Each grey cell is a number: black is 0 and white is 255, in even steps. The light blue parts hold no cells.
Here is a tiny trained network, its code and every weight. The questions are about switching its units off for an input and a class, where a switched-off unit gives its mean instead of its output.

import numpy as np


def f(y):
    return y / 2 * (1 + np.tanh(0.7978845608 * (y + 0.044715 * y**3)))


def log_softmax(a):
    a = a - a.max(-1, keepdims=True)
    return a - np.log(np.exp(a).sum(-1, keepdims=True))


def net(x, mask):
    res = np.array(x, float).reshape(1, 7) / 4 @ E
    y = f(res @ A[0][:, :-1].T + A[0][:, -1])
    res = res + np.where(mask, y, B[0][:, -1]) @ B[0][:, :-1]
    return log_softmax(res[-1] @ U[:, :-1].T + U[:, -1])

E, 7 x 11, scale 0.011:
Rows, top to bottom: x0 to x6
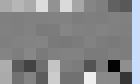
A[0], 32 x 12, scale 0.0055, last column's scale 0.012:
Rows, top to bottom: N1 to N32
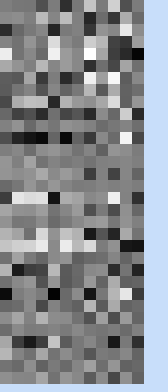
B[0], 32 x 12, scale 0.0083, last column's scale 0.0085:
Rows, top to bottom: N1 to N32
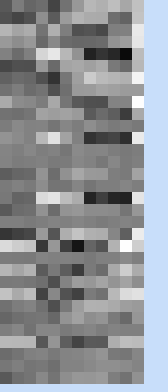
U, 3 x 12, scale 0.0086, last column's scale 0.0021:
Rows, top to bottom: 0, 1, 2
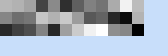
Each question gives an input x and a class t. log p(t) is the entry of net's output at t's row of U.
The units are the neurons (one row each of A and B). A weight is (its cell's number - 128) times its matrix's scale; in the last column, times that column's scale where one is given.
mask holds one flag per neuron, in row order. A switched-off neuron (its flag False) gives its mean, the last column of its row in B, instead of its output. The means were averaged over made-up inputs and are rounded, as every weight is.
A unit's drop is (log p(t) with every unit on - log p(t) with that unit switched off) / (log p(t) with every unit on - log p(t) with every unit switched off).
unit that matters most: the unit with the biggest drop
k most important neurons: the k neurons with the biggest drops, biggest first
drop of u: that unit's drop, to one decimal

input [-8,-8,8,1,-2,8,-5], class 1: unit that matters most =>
N12
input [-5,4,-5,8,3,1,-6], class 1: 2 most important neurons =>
(N12, N10)
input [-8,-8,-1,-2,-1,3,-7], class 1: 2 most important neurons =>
(N12, N10)
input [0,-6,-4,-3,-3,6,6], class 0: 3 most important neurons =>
(N29, N23, N17)
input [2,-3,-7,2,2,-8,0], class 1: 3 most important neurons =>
(N17, N25, N29)
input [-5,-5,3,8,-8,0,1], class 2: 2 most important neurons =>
(N21, N25)
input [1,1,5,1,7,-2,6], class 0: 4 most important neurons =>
(N20, N4, N2, N6)
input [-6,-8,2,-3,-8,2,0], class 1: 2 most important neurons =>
(N12, N21)
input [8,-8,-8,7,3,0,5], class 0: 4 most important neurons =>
(N21, N17, N12, N4)
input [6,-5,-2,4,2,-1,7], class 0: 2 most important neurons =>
(N21, N17)
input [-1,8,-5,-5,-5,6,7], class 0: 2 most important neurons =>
(N29, N23)
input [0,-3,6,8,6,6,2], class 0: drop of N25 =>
-0.1
